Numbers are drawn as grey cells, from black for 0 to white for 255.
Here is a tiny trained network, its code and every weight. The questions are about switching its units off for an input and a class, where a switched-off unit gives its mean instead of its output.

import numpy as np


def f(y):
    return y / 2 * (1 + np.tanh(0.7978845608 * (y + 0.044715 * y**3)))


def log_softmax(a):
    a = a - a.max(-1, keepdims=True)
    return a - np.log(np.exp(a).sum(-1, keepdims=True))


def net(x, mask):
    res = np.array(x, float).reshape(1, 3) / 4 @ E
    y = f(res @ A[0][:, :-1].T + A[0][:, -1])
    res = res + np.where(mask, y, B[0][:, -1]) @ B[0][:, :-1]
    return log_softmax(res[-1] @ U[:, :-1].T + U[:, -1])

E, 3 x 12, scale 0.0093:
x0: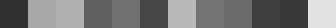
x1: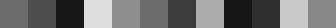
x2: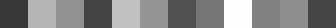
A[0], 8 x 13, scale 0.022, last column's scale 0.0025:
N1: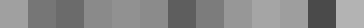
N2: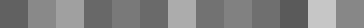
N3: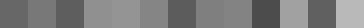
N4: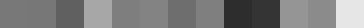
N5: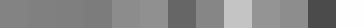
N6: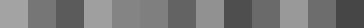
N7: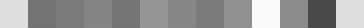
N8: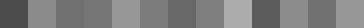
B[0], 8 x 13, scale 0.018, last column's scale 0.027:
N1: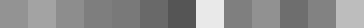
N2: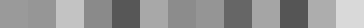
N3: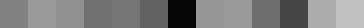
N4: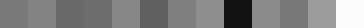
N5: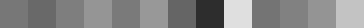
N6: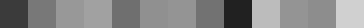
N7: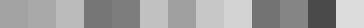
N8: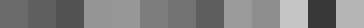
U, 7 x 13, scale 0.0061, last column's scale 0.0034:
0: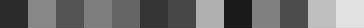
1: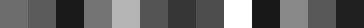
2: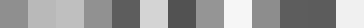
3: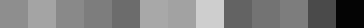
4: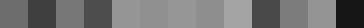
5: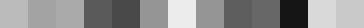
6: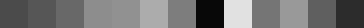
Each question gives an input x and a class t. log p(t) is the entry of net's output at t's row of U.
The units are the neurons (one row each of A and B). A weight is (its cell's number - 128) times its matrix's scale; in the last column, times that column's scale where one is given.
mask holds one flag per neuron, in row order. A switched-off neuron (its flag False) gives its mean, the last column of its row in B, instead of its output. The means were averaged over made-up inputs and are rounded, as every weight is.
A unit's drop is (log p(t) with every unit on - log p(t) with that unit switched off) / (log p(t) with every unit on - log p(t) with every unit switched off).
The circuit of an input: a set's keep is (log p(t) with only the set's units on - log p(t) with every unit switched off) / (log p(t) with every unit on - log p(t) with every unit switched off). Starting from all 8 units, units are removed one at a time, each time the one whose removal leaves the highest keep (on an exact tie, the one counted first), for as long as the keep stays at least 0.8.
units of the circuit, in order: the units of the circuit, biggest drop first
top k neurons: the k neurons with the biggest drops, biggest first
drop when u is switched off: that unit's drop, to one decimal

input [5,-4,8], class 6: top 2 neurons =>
(N8; N7)
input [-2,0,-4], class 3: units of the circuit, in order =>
(N2; N3)
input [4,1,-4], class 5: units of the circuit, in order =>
(N2)
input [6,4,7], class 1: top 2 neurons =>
(N8; N6)
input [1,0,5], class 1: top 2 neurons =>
(N6; N2)
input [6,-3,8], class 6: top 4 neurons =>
(N8; N7; N1; N3)
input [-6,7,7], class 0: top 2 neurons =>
(N6; N1)
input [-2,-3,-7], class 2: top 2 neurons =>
(N4; N7)
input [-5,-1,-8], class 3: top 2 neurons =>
(N7; N5)
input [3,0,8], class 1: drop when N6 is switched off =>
0.3
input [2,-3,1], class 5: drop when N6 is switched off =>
-0.1
